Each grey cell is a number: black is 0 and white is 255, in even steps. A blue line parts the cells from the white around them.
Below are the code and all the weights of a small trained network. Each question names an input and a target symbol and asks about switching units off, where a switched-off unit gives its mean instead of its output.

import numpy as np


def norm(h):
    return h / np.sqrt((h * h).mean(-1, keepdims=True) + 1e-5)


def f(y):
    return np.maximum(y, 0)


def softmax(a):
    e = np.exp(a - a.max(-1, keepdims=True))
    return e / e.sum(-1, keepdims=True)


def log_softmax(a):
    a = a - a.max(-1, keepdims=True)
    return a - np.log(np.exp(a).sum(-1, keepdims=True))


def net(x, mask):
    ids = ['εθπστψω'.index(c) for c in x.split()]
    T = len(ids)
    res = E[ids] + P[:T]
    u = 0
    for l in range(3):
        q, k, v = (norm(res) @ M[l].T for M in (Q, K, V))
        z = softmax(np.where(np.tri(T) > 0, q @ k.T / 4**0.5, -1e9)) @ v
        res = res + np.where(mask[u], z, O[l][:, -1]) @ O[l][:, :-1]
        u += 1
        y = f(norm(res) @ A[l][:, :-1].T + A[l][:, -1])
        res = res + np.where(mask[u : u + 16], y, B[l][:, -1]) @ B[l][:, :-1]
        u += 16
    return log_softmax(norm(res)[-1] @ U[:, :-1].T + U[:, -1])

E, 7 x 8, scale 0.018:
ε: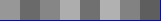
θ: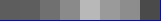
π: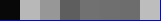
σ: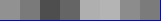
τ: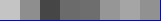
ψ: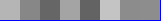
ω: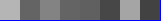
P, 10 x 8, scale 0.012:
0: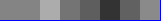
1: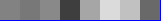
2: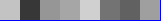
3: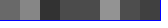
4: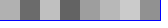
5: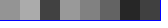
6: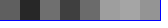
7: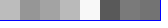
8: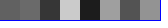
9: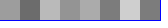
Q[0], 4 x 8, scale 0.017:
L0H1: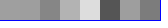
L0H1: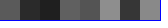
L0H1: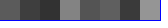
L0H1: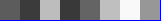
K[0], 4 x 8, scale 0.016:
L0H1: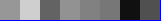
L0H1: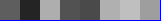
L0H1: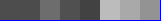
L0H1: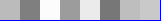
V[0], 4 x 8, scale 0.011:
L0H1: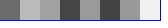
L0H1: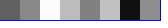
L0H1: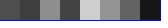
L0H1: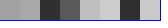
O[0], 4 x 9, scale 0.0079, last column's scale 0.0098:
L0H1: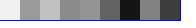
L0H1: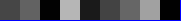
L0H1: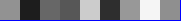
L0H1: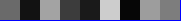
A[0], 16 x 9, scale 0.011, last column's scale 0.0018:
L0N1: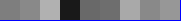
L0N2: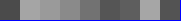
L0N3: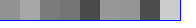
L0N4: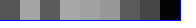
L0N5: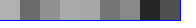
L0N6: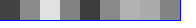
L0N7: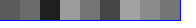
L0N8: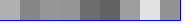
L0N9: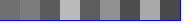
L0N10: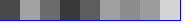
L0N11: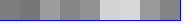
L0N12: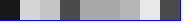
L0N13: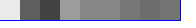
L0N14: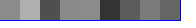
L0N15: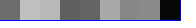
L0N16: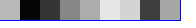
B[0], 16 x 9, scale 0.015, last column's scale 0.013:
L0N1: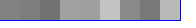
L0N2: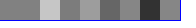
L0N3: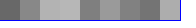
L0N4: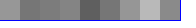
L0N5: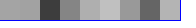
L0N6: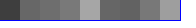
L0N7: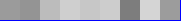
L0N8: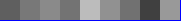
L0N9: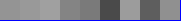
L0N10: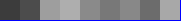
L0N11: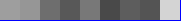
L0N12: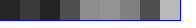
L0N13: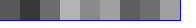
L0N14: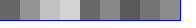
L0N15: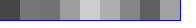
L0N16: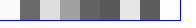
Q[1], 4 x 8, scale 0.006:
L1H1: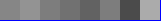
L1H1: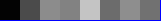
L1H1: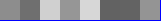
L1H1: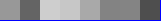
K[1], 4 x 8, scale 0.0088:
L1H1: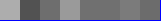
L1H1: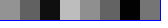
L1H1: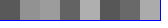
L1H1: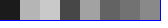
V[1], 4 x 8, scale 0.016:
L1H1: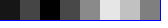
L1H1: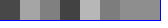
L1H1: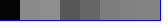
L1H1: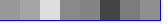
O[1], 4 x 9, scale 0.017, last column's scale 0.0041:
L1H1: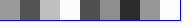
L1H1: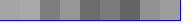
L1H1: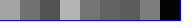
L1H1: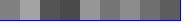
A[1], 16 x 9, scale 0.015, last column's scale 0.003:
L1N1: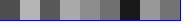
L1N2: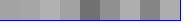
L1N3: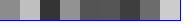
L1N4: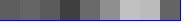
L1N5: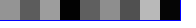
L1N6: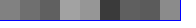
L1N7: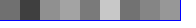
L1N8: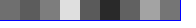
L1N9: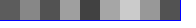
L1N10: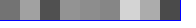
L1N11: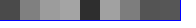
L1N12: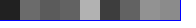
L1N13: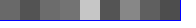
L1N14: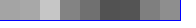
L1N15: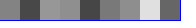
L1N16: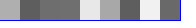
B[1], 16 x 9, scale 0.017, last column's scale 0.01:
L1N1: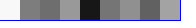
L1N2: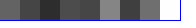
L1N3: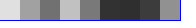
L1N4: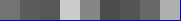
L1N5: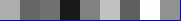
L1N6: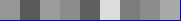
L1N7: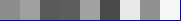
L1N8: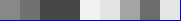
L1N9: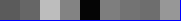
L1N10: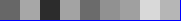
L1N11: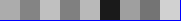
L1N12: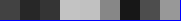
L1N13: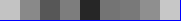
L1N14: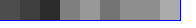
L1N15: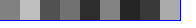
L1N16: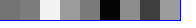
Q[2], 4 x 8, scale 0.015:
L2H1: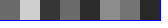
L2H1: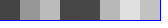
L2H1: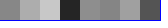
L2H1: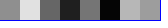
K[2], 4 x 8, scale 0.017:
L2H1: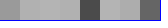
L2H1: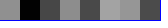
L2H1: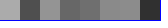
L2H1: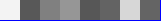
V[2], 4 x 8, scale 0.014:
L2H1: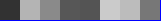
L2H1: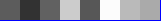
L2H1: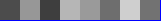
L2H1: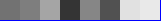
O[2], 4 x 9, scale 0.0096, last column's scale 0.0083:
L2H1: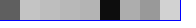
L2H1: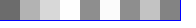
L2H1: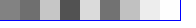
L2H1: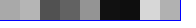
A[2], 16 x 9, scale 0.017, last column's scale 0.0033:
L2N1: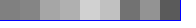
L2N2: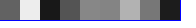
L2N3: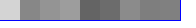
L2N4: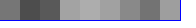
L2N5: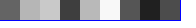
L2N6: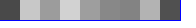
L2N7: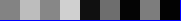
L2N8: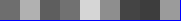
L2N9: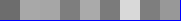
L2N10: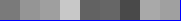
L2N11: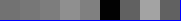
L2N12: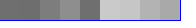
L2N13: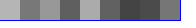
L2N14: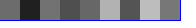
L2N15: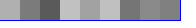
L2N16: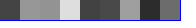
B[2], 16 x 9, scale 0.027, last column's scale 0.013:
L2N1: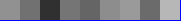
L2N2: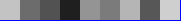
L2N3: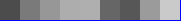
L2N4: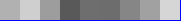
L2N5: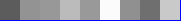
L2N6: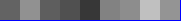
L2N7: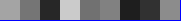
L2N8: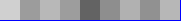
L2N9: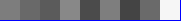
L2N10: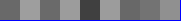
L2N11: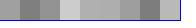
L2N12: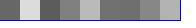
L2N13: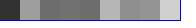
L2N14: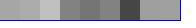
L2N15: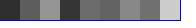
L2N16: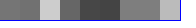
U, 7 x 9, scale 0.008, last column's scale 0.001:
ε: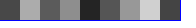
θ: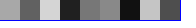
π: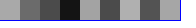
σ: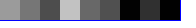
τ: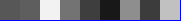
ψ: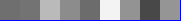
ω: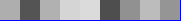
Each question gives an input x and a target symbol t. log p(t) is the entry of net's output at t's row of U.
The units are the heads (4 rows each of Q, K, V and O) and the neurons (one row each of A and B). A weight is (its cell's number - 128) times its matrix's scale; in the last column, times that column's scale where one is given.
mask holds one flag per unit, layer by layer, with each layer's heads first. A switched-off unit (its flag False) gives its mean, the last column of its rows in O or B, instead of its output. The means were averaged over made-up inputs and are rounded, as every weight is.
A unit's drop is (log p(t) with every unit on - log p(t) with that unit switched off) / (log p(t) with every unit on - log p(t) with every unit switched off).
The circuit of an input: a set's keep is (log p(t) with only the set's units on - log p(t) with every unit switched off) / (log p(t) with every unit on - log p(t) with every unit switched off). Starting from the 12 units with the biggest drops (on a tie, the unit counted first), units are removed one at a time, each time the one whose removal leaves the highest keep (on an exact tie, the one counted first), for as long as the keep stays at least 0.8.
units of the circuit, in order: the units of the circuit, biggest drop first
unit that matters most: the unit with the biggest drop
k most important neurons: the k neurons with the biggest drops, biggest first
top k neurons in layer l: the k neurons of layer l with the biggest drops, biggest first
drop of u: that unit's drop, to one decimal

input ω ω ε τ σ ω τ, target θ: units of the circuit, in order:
(L0H1 L2N14)
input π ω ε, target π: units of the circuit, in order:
(L1H1)
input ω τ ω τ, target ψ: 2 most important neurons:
(L2N5 L0N5)
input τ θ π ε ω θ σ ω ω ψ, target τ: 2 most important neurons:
(L0N16 L1N8)
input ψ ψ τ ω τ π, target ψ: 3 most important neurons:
(L0N16 L1N12 L1N6)
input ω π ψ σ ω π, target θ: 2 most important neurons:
(L2N14 L1N5)
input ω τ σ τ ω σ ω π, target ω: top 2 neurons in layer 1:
(L1N1 L1N7)
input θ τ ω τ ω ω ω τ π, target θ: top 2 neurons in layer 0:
(L0N7 L0N12)
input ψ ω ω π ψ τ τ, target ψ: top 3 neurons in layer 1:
(L1N8 L1N13 L1N1)
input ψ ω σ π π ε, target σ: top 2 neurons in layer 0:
(L0N13 L0N12)
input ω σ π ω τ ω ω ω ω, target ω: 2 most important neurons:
(L0N16 L1N8)
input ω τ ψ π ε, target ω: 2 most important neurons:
(L1N1 L1N8)
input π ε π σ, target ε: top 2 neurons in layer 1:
(L1N10 L1N11)
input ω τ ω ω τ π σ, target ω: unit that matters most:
L1H1
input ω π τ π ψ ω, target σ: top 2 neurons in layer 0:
(L0N16 L0N2)
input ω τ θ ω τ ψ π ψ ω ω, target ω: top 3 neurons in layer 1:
(L1N1 L1N8 L1N11)
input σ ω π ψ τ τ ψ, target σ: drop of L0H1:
1.0
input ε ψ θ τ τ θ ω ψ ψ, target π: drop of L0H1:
0.1
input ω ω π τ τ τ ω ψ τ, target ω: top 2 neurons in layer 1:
(L1N8 L1N7)
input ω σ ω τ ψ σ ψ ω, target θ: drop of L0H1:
0.9
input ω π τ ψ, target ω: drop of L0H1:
0.6
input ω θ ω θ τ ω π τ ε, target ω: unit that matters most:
L2H1
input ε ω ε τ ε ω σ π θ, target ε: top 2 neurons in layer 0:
(L0N7 L0N16)
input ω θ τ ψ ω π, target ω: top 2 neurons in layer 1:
(L1N1 L1N8)
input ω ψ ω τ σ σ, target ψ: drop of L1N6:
0.0
